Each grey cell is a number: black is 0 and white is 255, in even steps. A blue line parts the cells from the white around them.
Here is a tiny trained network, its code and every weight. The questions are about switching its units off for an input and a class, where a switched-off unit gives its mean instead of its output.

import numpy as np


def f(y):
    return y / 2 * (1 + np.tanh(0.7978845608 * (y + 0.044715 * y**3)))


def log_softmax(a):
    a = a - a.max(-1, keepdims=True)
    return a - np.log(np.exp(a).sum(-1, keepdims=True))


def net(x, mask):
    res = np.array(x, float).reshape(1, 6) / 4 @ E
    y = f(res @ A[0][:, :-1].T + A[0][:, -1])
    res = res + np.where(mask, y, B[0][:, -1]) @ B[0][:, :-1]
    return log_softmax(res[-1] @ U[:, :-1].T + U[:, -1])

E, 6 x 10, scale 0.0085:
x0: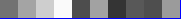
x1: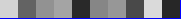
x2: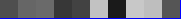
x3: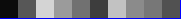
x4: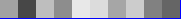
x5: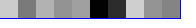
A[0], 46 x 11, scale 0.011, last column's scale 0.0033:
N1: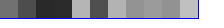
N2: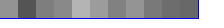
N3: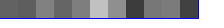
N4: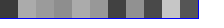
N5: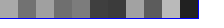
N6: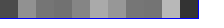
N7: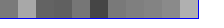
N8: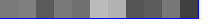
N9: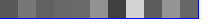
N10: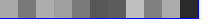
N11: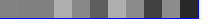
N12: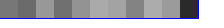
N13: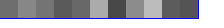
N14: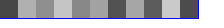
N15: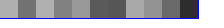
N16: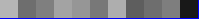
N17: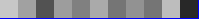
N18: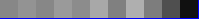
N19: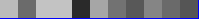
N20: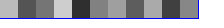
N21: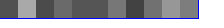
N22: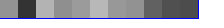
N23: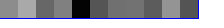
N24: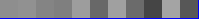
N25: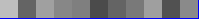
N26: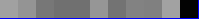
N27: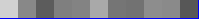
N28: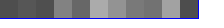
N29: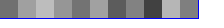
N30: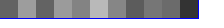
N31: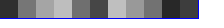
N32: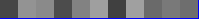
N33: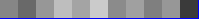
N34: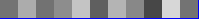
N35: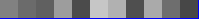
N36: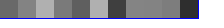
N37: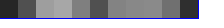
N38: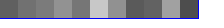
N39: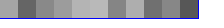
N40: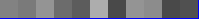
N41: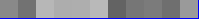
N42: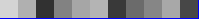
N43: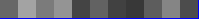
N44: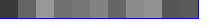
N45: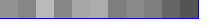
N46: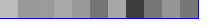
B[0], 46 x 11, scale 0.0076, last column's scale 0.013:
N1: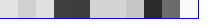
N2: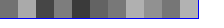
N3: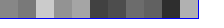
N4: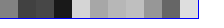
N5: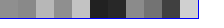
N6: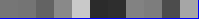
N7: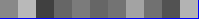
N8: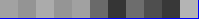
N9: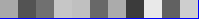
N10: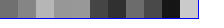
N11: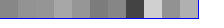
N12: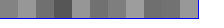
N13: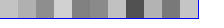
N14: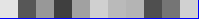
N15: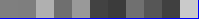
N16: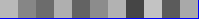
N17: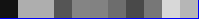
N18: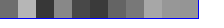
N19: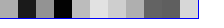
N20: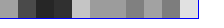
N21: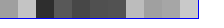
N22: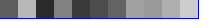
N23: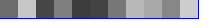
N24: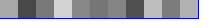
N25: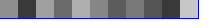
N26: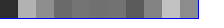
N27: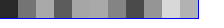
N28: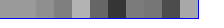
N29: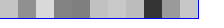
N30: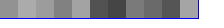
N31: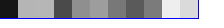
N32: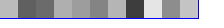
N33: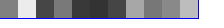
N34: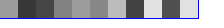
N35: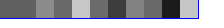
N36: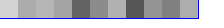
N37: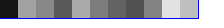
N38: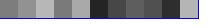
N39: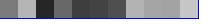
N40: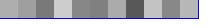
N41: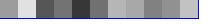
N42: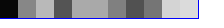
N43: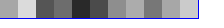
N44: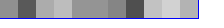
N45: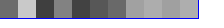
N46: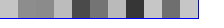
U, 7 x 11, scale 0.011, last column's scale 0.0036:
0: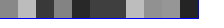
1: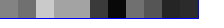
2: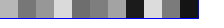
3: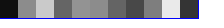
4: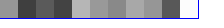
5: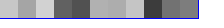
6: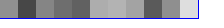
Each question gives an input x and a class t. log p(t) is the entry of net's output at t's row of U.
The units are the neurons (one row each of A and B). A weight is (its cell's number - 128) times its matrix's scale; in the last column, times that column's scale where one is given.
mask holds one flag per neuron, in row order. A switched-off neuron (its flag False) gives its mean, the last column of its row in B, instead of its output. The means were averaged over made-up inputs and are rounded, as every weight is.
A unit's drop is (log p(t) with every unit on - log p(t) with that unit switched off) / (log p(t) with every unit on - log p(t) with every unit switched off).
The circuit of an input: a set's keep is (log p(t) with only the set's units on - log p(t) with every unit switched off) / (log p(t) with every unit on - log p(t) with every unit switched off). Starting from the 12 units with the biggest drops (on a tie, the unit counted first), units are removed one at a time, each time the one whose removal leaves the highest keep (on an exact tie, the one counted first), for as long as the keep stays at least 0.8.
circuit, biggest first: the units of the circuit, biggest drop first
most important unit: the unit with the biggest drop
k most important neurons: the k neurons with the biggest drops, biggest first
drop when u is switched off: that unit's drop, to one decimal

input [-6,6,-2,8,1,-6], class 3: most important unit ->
N31
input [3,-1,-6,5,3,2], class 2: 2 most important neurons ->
N46, N34
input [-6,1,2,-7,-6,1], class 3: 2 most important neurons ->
N42, N27
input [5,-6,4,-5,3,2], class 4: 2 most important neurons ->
N4, N1
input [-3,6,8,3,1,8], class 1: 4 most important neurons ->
N15, N25, N10, N34
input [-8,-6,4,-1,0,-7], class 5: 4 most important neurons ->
N1, N5, N10, N15
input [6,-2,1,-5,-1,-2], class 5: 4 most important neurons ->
N14, N29, N31, N37
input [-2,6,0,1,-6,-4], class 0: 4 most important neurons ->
N23, N21, N4, N43
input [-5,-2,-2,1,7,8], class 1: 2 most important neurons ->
N15, N10
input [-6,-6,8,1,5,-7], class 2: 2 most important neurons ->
N32, N9
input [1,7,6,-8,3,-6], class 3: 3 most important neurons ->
N42, N27, N17
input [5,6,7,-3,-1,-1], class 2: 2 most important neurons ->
N13, N40
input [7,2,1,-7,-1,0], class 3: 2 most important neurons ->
N42, N17
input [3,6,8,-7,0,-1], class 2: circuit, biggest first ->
N13
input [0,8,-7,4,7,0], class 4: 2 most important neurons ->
N19, N20
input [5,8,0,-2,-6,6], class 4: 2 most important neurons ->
N19, N20
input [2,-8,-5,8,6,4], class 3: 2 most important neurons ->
N31, N37
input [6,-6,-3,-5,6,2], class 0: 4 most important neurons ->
N33, N39, N1, N19
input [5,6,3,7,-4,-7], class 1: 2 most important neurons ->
N35, N3
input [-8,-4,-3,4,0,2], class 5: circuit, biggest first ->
N1
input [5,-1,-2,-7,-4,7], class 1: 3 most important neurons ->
N5, N10, N31
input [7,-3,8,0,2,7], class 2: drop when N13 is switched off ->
0.1
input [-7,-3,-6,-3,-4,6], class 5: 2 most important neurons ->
N1, N9
